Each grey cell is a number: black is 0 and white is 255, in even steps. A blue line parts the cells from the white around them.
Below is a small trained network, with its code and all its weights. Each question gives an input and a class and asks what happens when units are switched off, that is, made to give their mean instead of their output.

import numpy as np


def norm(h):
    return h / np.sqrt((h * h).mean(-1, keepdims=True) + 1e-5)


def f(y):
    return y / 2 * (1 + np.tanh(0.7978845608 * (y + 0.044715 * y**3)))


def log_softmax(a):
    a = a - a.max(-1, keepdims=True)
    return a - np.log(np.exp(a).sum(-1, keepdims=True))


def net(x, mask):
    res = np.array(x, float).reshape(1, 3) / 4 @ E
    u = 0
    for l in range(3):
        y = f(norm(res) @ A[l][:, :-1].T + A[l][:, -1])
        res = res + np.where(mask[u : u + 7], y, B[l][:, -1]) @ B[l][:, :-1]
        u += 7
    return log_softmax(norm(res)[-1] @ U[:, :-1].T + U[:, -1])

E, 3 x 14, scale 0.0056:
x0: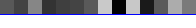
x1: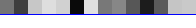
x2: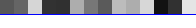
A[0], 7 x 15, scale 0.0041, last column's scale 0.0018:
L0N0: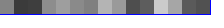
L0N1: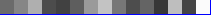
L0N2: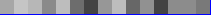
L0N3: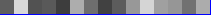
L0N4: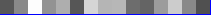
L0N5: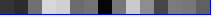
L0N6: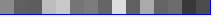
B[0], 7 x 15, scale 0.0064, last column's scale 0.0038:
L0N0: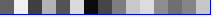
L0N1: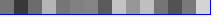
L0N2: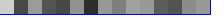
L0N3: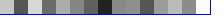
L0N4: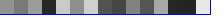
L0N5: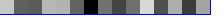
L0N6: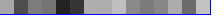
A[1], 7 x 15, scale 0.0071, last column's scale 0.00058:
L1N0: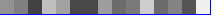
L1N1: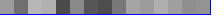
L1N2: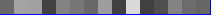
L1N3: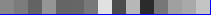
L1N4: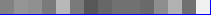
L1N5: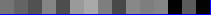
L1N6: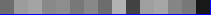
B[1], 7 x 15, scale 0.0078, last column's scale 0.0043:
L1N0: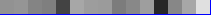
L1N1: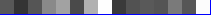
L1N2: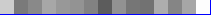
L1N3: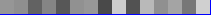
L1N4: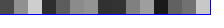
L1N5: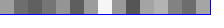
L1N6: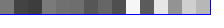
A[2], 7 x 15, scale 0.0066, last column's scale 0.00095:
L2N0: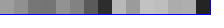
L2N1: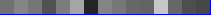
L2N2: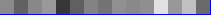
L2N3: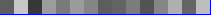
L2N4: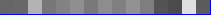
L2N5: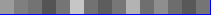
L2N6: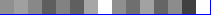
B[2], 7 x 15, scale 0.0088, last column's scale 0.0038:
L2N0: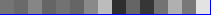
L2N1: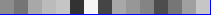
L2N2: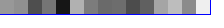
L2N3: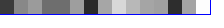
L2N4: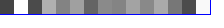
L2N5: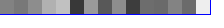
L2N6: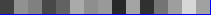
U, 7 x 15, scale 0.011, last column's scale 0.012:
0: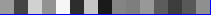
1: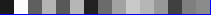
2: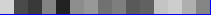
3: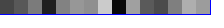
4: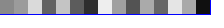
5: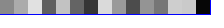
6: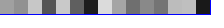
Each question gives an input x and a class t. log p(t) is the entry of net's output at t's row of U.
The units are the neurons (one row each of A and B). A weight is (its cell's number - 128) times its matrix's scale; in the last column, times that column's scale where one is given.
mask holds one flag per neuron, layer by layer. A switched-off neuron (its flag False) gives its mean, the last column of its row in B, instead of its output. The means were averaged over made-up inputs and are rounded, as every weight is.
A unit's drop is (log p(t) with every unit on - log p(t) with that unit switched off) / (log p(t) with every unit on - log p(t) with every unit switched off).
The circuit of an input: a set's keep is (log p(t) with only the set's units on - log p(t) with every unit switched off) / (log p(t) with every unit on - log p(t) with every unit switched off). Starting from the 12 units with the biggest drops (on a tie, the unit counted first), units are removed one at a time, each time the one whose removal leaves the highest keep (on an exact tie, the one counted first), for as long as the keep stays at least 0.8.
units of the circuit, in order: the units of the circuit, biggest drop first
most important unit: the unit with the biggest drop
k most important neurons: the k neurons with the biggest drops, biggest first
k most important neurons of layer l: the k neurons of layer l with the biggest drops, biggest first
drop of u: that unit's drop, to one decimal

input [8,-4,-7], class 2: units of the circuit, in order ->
(L1N3)
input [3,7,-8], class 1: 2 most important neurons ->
(L0N0 L2N3)
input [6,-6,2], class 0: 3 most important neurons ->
(L0N3 L2N1 L0N6)
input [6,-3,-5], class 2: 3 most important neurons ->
(L1N3 L1N2 L0N5)
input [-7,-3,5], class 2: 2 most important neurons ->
(L1N6 L1N4)
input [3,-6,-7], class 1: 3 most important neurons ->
(L2N3 L0N4 L0N0)
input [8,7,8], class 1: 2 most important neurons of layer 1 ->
(L1N1 L1N6)
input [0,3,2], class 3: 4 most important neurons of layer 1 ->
(L1N5 L1N6 L1N2 L1N3)
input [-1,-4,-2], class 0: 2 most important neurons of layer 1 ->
(L1N0 L1N5)
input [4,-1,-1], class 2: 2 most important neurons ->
(L1N3 L0N5)
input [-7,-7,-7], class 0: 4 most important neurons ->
(L0N3 L2N1 L2N5 L2N4)
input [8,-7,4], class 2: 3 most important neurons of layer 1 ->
(L1N2 L1N4 L1N5)
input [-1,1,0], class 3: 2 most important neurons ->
(L2N6 L0N3)
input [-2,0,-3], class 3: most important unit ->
L0N0
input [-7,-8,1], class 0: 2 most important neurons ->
(L0N3 L2N1)
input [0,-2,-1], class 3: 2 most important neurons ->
(L1N1 L0N4)
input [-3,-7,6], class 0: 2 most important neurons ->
(L0N3 L1N0)
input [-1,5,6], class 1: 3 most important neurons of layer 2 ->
(L2N4 L2N5 L2N1)
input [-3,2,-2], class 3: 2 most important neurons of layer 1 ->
(L1N2 L1N0)
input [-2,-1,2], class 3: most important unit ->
L1N1
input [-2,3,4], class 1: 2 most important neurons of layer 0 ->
(L0N3 L0N0)
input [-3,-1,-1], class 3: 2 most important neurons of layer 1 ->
(L1N1 L1N2)
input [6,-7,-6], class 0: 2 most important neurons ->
(L2N1 L0N3)
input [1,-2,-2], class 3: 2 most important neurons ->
(L1N1 L0N4)
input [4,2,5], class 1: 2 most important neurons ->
(L0N1 L2N4)
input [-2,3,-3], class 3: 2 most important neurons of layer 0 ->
(L0N3 L0N6)
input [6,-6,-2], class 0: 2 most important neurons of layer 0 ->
(L0N3 L0N6)
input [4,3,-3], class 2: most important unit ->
L0N3
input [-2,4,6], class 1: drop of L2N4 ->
1.2
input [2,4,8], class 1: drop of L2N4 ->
0.9
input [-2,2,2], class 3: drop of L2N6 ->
0.4
